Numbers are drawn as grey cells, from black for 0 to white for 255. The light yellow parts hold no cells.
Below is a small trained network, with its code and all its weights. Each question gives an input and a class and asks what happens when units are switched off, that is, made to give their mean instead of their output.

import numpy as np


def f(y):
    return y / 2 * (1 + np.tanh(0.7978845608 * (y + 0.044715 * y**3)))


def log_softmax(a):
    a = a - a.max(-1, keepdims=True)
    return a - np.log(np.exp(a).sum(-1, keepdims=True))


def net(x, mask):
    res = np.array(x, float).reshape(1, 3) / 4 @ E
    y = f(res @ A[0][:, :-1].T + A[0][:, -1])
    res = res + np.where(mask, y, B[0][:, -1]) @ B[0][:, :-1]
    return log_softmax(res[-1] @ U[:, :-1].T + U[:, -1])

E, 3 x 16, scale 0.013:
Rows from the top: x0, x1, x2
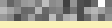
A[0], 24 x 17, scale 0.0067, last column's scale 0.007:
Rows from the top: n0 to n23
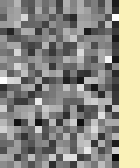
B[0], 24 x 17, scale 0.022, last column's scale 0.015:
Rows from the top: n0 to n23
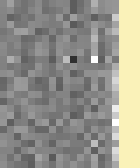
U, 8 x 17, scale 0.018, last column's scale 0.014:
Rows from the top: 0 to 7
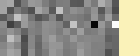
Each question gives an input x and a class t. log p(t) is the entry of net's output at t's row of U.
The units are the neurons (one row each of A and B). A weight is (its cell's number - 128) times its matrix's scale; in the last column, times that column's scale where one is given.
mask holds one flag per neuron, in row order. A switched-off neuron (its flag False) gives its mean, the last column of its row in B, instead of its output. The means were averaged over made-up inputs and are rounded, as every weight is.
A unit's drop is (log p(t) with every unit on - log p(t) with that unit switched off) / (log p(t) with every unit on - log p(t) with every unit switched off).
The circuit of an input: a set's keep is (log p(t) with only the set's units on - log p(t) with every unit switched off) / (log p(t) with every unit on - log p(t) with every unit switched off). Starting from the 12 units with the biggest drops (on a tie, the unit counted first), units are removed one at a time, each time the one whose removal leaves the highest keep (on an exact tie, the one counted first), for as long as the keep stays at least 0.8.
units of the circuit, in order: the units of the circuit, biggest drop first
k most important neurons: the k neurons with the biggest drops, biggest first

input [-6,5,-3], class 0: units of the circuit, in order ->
n21
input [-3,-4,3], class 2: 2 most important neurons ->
n2, n15
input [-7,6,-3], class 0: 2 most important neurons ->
n21, n19
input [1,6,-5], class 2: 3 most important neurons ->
n11, n17, n18
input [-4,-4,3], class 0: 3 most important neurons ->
n11, n19, n18
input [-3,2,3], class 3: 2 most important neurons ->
n16, n10
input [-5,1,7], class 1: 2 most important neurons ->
n17, n22
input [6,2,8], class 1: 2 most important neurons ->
n17, n22
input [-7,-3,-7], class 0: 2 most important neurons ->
n21, n17
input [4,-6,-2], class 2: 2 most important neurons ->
n12, n4
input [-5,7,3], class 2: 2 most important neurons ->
n11, n18
